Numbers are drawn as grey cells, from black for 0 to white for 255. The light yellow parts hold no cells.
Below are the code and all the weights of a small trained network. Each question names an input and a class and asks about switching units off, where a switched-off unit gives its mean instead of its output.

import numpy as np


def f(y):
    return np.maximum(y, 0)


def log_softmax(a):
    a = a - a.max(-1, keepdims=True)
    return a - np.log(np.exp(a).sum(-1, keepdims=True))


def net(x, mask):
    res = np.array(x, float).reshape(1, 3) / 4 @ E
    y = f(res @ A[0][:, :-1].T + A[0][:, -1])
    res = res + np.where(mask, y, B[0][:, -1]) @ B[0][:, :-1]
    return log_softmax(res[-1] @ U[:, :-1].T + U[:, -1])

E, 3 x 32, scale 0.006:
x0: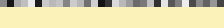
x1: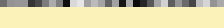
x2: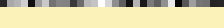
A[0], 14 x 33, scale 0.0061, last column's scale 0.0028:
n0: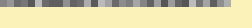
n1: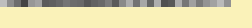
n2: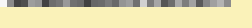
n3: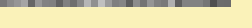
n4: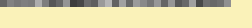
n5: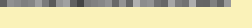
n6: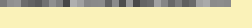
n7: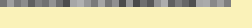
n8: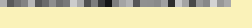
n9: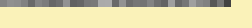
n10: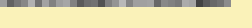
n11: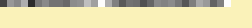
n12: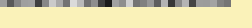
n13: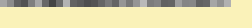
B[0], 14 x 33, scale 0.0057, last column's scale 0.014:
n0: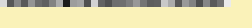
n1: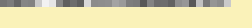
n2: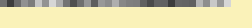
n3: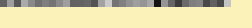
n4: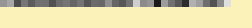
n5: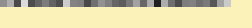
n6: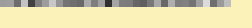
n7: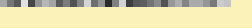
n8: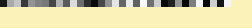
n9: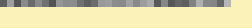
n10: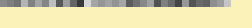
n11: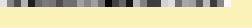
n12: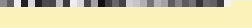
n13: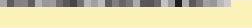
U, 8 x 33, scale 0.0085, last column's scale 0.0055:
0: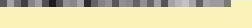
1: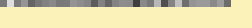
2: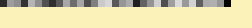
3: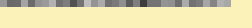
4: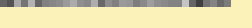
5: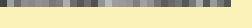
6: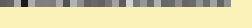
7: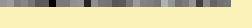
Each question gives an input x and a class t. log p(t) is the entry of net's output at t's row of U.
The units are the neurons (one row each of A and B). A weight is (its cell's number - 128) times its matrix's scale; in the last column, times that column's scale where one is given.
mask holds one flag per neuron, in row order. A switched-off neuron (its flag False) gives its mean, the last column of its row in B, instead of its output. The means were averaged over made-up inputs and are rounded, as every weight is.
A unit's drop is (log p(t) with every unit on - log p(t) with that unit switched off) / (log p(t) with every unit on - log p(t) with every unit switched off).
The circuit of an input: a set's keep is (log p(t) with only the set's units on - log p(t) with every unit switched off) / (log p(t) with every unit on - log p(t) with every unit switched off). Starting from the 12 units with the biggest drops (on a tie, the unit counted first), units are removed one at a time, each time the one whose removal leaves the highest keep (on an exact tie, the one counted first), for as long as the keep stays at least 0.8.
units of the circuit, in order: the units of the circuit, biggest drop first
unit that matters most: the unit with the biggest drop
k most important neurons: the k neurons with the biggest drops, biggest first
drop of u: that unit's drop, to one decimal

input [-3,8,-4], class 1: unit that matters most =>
n7
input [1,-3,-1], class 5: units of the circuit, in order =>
n11; n12
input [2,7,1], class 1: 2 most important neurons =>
n7; n6
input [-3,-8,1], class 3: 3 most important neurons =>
n8; n12; n13
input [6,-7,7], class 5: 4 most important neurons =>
n11; n12; n0; n10
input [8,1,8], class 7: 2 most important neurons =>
n1; n2
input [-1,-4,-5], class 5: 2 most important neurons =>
n12; n0
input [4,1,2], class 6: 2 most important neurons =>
n11; n5
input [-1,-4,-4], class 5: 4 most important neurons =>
n11; n12; n0; n7
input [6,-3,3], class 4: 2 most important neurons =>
n8; n11
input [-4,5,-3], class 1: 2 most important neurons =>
n13; n10
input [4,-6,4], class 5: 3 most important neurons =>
n11; n12; n0
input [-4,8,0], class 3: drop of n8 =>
0.1
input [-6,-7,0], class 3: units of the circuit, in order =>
n8
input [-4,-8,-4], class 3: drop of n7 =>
0.0
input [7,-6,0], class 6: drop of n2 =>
-0.1
